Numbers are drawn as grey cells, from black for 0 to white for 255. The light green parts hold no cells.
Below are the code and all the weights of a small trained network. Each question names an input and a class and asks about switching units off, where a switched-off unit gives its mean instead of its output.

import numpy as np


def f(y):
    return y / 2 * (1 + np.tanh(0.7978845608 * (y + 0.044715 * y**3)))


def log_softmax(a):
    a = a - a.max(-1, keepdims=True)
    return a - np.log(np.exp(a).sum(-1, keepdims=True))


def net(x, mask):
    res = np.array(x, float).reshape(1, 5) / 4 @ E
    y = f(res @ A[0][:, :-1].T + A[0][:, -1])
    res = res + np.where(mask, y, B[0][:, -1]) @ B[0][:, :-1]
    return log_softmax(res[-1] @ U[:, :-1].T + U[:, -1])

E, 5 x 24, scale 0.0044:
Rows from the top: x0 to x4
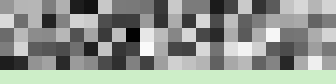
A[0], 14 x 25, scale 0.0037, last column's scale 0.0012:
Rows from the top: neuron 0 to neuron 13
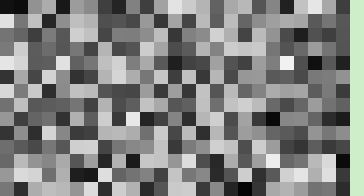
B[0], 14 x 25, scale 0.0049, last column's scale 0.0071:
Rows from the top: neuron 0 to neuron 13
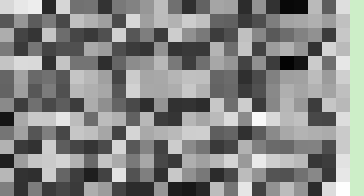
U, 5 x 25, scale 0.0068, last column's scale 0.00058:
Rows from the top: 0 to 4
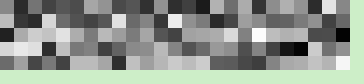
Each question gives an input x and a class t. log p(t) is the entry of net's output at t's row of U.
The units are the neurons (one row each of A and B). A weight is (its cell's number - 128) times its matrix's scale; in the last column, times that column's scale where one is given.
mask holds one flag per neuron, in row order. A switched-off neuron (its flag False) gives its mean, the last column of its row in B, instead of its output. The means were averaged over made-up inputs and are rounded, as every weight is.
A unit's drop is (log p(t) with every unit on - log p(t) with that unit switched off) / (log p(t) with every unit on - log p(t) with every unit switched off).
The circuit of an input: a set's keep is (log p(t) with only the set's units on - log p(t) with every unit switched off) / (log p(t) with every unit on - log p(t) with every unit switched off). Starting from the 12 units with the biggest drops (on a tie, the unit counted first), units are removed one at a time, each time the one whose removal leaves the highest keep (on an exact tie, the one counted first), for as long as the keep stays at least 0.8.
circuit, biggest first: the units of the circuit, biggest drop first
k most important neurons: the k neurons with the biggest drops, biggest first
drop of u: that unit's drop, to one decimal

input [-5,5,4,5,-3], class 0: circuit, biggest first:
(neuron 3)
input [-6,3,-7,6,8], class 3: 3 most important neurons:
(neuron 0; neuron 13; neuron 11)
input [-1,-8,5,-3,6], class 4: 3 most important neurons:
(neuron 9; neuron 5; neuron 4)
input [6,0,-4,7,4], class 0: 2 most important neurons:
(neuron 7; neuron 3)
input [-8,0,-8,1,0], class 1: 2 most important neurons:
(neuron 10; neuron 2)
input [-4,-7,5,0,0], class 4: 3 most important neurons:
(neuron 9; neuron 5; neuron 8)
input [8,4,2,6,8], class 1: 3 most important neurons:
(neuron 12; neuron 4; neuron 13)
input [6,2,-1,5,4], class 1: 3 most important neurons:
(neuron 12; neuron 13; neuron 4)
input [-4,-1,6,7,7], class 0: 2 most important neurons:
(neuron 3; neuron 7)
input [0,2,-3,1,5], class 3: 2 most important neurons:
(neuron 0; neuron 11)
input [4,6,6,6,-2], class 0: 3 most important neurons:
(neuron 3; neuron 7; neuron 8)
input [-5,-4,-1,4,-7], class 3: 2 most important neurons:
(neuron 4; neuron 12)
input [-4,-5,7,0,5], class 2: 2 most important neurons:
(neuron 11; neuron 4)
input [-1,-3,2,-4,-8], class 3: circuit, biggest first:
(neuron 4)
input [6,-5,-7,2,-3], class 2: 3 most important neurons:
(neuron 8; neuron 10; neuron 2)
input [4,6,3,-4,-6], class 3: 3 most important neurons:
(neuron 4; neuron 9; neuron 5)
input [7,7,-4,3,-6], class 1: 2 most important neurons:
(neuron 12; neuron 0)
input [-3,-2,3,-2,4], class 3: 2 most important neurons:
(neuron 0; neuron 8)
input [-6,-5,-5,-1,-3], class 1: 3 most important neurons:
(neuron 2; neuron 10; neuron 11)
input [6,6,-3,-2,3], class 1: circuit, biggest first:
(neuron 12)
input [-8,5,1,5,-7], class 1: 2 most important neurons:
(neuron 10; neuron 2)
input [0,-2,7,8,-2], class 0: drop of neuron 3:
0.9
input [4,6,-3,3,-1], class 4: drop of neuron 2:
0.2
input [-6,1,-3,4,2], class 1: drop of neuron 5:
0.0
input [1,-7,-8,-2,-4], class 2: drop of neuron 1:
0.1
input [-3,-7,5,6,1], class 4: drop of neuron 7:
-0.1
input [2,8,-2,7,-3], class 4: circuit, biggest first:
(neuron 1)
